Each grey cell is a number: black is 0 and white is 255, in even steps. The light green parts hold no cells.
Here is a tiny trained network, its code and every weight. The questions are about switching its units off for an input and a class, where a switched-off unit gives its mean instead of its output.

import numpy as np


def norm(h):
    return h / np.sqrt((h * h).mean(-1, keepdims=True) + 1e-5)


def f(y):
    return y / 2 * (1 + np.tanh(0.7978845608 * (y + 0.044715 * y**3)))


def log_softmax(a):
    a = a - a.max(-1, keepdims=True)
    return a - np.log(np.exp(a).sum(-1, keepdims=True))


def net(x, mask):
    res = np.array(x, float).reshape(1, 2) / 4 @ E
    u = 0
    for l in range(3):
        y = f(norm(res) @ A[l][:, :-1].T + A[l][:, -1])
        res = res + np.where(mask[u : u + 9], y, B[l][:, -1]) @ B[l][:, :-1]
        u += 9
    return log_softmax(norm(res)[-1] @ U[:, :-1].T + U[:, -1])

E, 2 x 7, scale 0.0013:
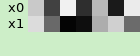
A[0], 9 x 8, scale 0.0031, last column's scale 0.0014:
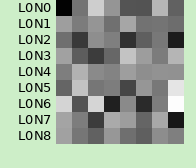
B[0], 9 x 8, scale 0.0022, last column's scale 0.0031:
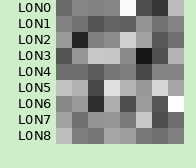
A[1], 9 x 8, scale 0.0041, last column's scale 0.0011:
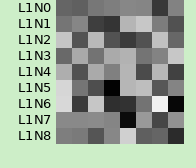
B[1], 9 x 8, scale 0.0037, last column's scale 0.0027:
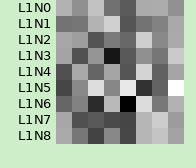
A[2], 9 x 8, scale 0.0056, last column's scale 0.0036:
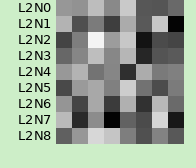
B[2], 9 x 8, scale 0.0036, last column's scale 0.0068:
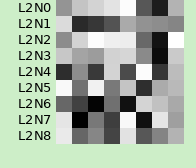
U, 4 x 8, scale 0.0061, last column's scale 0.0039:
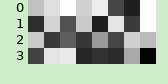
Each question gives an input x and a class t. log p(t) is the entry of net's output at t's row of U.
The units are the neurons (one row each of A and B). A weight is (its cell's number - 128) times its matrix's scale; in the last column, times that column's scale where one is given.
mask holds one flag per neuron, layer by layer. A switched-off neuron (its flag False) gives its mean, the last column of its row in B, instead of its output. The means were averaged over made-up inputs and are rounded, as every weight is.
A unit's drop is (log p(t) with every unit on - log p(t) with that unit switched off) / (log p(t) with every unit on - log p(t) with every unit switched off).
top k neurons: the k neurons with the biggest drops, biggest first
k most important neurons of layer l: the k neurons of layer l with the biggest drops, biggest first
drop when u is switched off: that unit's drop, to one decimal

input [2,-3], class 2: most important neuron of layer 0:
[L0N0]
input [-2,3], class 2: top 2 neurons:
[L0N3 L1N5]
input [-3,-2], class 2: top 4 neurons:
[L1N4 L0N6 L1N6 L1N5]
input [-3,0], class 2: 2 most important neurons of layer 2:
[L2N7 L2N2]
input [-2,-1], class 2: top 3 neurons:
[L1N5 L1N3 L1N6]
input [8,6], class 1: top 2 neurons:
[L0N0 L1N6]
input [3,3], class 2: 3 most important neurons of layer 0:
[L0N6 L0N3 L0N0]
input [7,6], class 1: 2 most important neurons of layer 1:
[L1N2 L1N6]
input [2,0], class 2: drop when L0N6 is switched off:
1.1
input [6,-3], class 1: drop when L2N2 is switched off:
0.0
